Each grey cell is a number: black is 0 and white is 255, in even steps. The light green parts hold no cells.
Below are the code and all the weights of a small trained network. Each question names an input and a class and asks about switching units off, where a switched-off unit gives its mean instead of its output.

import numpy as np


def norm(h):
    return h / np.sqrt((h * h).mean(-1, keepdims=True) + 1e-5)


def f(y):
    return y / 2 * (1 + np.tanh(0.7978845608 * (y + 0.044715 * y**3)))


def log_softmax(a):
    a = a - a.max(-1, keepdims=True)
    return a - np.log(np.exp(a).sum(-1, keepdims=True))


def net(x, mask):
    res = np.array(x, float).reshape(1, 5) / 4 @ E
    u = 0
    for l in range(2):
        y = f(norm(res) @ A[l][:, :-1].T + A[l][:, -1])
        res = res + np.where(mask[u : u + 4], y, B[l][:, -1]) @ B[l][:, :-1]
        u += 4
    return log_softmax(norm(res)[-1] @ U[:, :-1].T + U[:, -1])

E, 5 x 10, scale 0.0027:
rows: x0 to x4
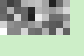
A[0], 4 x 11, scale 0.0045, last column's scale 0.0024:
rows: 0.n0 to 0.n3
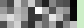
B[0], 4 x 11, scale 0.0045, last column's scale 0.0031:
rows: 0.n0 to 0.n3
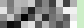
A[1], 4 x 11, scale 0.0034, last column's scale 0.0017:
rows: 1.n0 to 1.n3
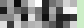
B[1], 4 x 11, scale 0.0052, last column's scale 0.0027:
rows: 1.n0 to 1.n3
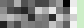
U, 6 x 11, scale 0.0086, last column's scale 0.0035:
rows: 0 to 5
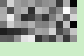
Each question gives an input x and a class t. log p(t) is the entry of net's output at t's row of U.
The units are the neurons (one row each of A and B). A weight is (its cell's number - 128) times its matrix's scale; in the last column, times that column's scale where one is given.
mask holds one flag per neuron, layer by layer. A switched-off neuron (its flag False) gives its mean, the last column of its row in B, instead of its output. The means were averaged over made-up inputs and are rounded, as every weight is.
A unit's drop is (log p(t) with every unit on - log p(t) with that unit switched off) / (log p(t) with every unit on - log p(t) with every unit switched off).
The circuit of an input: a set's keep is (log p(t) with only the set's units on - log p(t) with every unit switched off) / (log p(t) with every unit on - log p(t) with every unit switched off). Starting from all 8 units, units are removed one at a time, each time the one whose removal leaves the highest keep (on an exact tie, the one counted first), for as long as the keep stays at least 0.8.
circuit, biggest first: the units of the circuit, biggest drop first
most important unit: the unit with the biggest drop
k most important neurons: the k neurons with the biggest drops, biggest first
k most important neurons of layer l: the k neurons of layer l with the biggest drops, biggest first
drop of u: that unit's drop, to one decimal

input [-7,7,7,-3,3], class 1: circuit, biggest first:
0.n1; 0.n3
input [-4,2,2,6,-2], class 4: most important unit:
0.n3
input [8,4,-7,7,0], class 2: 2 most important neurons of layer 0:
0.n3; 0.n0
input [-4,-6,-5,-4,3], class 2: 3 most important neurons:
0.n2; 0.n3; 1.n2
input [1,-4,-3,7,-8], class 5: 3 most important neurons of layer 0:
0.n0; 0.n2; 0.n1
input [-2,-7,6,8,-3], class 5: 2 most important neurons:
0.n0; 1.n1
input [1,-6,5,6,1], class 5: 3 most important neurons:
1.n1; 1.n3; 0.n0
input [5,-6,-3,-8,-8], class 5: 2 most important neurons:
0.n0; 1.n2
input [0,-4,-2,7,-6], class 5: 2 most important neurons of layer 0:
0.n0; 0.n2
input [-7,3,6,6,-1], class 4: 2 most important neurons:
0.n3; 1.n2
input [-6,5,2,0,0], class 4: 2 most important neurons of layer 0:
0.n3; 0.n0
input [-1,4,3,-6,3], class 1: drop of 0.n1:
0.1
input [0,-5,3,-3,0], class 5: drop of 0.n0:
0.1
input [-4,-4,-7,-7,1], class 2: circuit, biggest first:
0.n3
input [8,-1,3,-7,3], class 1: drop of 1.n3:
0.0
